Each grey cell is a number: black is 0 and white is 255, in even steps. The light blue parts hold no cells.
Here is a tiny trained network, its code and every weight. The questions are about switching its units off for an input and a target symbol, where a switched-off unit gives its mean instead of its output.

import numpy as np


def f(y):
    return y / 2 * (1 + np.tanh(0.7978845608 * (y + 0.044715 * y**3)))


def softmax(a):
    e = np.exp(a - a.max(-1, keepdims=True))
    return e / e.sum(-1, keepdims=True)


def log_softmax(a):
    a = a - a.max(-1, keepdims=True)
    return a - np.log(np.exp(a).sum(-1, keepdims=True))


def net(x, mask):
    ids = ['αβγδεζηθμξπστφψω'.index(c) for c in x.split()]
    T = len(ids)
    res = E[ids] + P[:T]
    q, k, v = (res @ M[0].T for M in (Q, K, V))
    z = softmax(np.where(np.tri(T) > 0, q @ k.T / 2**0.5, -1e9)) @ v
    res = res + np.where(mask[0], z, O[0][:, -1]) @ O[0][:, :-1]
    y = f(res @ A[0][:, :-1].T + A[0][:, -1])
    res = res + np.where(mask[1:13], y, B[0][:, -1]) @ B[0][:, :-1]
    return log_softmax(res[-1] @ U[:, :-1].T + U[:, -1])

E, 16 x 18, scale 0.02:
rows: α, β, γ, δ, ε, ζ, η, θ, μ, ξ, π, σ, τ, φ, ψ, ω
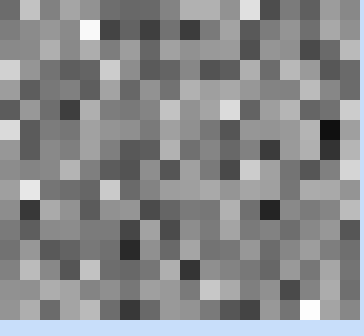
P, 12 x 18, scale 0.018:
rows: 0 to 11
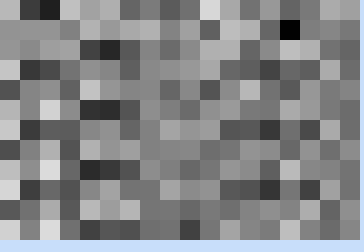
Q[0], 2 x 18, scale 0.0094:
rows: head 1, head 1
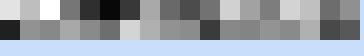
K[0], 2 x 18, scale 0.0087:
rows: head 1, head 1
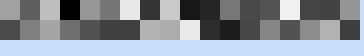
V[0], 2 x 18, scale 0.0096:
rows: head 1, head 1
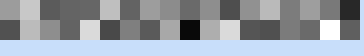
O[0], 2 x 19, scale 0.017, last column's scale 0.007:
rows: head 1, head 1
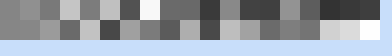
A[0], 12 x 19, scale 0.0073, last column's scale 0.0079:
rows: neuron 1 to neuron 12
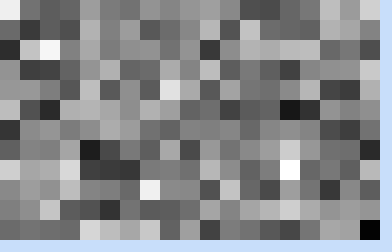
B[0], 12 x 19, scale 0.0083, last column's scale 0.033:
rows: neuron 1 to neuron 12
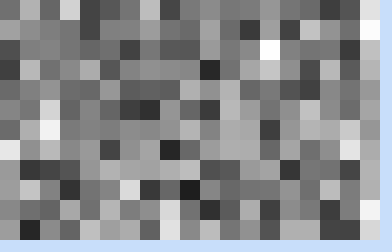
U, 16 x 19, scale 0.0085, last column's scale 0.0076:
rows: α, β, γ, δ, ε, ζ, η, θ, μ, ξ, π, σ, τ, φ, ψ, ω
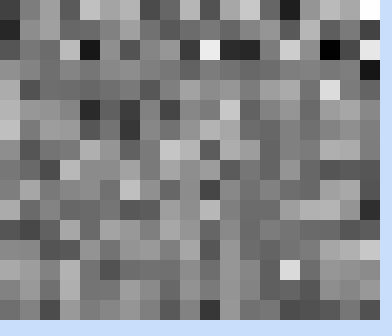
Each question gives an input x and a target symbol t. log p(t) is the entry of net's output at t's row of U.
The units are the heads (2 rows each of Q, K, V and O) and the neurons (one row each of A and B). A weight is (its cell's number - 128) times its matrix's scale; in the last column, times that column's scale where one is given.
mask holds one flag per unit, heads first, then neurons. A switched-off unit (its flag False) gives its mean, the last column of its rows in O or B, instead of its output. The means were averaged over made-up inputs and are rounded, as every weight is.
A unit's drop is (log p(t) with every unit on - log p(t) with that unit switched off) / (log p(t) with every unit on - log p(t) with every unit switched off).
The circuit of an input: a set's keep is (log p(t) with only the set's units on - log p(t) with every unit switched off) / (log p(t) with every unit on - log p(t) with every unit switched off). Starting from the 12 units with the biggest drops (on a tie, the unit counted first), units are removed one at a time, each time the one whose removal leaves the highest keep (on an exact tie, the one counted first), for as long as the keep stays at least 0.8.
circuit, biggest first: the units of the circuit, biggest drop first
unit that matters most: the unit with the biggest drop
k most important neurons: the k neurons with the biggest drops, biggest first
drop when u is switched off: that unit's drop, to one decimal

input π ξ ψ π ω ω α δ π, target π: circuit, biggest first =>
head 1; neuron 2
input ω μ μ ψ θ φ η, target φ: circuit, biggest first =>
head 1; neuron 2; neuron 9
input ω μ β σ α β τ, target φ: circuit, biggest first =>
head 1; neuron 2; neuron 9
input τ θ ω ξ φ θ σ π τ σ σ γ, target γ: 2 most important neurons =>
neuron 11; neuron 2
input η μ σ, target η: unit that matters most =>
neuron 8
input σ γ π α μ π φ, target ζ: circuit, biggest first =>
neuron 12; neuron 9
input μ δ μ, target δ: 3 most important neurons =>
neuron 9; neuron 10; neuron 8
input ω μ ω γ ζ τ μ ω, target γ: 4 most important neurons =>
neuron 4; neuron 9; neuron 8; neuron 6
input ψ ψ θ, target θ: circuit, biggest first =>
neuron 1; neuron 2
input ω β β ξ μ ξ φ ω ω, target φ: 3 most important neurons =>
neuron 1; neuron 12; neuron 9
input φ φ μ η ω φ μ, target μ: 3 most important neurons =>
neuron 12; neuron 1; neuron 8
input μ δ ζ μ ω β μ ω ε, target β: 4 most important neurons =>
neuron 2; neuron 1; neuron 3; neuron 11
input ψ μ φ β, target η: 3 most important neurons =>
neuron 1; neuron 11; neuron 4
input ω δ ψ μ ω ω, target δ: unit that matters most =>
neuron 9
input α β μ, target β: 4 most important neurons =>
neuron 2; neuron 3; neuron 1; neuron 11
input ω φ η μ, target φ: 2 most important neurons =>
neuron 2; neuron 6
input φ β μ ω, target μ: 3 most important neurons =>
neuron 12; neuron 1; neuron 8
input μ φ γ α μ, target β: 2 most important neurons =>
neuron 1; neuron 12
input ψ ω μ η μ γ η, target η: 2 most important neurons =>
neuron 1; neuron 11
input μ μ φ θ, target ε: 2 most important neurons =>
neuron 4; neuron 11
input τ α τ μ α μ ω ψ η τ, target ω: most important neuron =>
neuron 12
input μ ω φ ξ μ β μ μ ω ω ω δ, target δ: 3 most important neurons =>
neuron 9; neuron 10; neuron 8
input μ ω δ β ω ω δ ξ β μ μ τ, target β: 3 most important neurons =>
neuron 2; neuron 3; neuron 1
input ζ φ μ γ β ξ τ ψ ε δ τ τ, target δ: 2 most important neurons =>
neuron 9; neuron 10
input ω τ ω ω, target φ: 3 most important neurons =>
neuron 2; neuron 6; neuron 1
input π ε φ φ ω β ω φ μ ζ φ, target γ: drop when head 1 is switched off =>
0.2
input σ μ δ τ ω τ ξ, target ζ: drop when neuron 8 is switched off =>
-0.1
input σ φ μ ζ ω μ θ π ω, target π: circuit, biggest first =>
head 1
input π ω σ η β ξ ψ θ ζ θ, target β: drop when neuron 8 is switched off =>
0.1
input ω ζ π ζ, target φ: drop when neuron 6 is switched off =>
0.1
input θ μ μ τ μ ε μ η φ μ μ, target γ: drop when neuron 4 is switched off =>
-0.1
